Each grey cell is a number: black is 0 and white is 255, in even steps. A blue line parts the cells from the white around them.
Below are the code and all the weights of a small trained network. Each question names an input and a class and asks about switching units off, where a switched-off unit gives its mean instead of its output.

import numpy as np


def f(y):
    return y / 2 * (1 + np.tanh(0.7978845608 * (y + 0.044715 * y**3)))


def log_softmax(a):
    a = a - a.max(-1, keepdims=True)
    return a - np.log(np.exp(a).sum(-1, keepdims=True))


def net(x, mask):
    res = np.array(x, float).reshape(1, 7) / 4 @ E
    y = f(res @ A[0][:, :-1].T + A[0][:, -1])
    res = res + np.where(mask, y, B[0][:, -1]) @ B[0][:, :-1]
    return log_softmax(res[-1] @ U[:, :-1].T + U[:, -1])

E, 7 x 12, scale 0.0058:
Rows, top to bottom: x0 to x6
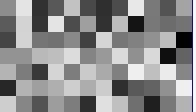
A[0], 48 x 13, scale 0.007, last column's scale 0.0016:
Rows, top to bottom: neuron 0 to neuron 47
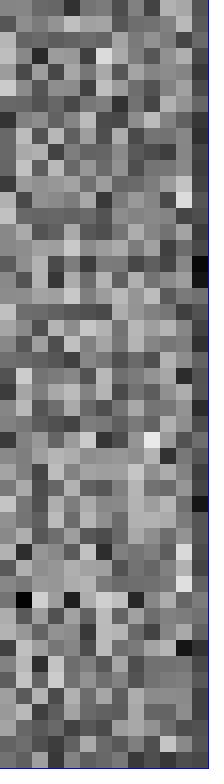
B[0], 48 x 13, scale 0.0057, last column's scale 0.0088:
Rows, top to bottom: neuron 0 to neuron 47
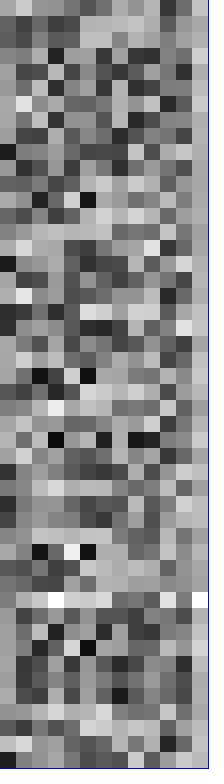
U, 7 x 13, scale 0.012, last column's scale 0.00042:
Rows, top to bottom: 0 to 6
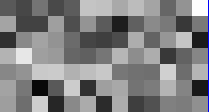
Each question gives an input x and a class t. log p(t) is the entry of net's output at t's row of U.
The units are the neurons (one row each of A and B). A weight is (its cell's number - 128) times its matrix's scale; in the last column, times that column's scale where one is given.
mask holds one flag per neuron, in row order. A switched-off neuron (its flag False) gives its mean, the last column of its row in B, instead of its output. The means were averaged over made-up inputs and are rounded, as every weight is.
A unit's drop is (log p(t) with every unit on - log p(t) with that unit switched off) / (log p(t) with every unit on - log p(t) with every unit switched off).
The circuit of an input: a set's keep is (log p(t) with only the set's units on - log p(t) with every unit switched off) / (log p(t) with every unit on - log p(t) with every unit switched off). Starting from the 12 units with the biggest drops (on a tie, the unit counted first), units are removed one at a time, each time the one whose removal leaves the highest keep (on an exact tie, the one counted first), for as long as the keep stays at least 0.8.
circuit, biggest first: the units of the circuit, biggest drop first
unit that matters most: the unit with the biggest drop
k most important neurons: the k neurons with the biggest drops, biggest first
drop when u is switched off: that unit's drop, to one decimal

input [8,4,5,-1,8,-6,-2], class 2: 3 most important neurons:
(neuron 29; neuron 31; neuron 20)
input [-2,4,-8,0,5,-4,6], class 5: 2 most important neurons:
(neuron 34; neuron 12)
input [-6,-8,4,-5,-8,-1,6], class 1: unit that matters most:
neuron 17
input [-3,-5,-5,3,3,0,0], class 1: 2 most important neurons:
(neuron 40; neuron 23)
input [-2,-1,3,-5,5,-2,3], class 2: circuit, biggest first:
(neuron 29; neuron 20)
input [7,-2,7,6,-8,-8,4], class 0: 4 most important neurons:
(neuron 19; neuron 45; neuron 13; neuron 2)
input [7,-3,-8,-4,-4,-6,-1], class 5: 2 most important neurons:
(neuron 34; neuron 12)
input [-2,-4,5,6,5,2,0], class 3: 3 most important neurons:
(neuron 18; neuron 15; neuron 28)
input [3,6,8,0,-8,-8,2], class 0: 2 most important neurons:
(neuron 19; neuron 45)
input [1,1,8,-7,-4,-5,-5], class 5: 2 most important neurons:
(neuron 40; neuron 23)
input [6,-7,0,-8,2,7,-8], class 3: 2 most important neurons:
(neuron 46; neuron 6)
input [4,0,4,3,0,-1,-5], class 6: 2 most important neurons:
(neuron 27; neuron 37)
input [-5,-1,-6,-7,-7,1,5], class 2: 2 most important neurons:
(neuron 47; neuron 16)
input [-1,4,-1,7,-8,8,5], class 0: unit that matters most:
neuron 24
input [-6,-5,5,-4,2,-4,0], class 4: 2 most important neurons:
(neuron 37; neuron 41)
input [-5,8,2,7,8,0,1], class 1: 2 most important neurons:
(neuron 41; neuron 8)
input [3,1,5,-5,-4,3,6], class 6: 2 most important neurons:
(neuron 39; neuron 3)
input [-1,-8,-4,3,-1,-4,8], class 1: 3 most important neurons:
(neuron 43; neuron 4; neuron 17)
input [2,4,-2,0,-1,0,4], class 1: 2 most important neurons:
(neuron 27; neuron 41)
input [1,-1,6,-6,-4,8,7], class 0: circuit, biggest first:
(neuron 24)
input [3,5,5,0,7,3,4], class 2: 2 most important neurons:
(neuron 20; neuron 29)
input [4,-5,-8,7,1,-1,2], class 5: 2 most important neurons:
(neuron 12; neuron 34)
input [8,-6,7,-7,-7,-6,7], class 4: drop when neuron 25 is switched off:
0.2
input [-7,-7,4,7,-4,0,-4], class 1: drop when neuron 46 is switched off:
0.1
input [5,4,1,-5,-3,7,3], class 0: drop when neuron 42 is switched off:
0.0
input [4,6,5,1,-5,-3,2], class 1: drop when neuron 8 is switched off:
0.1
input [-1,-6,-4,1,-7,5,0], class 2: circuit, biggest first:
(neuron 16)
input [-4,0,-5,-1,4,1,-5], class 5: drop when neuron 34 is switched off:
0.7
